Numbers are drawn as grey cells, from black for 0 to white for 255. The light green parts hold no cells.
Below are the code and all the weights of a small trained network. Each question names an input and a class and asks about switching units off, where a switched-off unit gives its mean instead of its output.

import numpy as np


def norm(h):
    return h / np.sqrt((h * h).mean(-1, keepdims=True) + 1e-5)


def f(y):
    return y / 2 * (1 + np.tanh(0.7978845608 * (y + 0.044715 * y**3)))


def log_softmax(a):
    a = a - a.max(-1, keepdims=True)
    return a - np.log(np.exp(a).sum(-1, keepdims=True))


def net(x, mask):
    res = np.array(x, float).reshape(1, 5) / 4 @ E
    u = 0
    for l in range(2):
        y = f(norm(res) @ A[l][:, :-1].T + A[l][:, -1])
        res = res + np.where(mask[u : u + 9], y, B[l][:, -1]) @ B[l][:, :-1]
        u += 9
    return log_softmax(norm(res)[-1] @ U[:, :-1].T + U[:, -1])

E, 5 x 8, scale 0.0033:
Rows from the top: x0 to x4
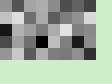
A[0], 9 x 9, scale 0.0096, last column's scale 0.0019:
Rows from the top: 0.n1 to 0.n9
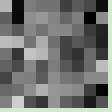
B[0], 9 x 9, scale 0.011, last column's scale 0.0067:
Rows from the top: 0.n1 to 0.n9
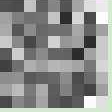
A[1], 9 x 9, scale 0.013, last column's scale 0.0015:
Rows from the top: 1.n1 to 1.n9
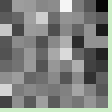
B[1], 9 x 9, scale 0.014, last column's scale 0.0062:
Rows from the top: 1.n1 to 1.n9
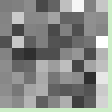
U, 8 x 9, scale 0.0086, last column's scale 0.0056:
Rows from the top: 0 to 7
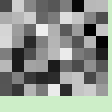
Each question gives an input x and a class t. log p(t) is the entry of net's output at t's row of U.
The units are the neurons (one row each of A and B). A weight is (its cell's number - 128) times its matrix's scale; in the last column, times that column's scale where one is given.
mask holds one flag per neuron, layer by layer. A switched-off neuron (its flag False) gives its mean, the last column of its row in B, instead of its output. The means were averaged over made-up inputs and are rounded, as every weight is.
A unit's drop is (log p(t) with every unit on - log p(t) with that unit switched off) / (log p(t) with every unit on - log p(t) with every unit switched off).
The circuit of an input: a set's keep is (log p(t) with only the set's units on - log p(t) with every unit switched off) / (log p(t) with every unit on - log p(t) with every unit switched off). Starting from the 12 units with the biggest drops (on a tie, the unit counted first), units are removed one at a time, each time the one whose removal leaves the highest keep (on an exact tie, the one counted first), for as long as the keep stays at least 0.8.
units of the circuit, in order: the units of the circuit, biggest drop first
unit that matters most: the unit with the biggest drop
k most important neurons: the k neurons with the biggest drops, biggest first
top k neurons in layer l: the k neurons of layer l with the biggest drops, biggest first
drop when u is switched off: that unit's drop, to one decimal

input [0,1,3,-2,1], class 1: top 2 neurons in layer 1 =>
[1.n1; 1.n2]
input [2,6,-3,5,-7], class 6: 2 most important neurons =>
[0.n2; 0.n9]
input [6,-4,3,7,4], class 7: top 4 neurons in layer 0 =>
[0.n9; 0.n2; 0.n3; 0.n6]
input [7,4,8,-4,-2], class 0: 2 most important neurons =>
[0.n4; 0.n2]
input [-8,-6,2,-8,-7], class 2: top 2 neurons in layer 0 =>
[0.n1; 0.n9]
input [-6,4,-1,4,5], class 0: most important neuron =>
[0.n2]
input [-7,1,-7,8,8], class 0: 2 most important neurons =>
[0.n9; 0.n2]
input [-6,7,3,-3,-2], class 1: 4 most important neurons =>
[0.n2; 0.n9; 0.n5; 1.n4]
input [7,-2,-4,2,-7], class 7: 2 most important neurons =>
[0.n1; 0.n2]
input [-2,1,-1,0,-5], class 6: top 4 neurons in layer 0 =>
[0.n2; 0.n9; 0.n1; 0.n5]
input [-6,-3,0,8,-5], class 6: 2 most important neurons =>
[0.n6; 0.n1]
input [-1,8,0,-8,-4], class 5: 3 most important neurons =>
[0.n2; 0.n6; 1.n3]
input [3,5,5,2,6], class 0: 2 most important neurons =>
[0.n9; 0.n2]
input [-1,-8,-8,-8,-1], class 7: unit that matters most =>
0.n1
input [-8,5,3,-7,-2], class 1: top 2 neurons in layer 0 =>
[0.n2; 0.n9]
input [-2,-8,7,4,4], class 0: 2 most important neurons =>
[0.n9; 0.n4]
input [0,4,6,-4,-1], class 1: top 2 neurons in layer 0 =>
[0.n2; 0.n9]
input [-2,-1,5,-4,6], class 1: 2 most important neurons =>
[0.n2; 1.n1]
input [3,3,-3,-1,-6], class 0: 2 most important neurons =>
[0.n2; 0.n5]
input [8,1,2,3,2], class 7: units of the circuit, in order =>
[0.n9; 0.n2]
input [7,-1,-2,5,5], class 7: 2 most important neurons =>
[0.n9; 0.n1]
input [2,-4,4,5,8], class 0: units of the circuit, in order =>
[0.n9]
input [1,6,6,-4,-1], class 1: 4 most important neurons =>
[0.n2; 0.n9; 0.n1; 0.n5]
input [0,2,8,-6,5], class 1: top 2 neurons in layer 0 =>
[0.n2; 0.n4]
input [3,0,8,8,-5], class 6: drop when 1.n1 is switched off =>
0.2
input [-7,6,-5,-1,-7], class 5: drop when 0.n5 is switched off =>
0.4
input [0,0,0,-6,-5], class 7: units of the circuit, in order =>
[1.n7]
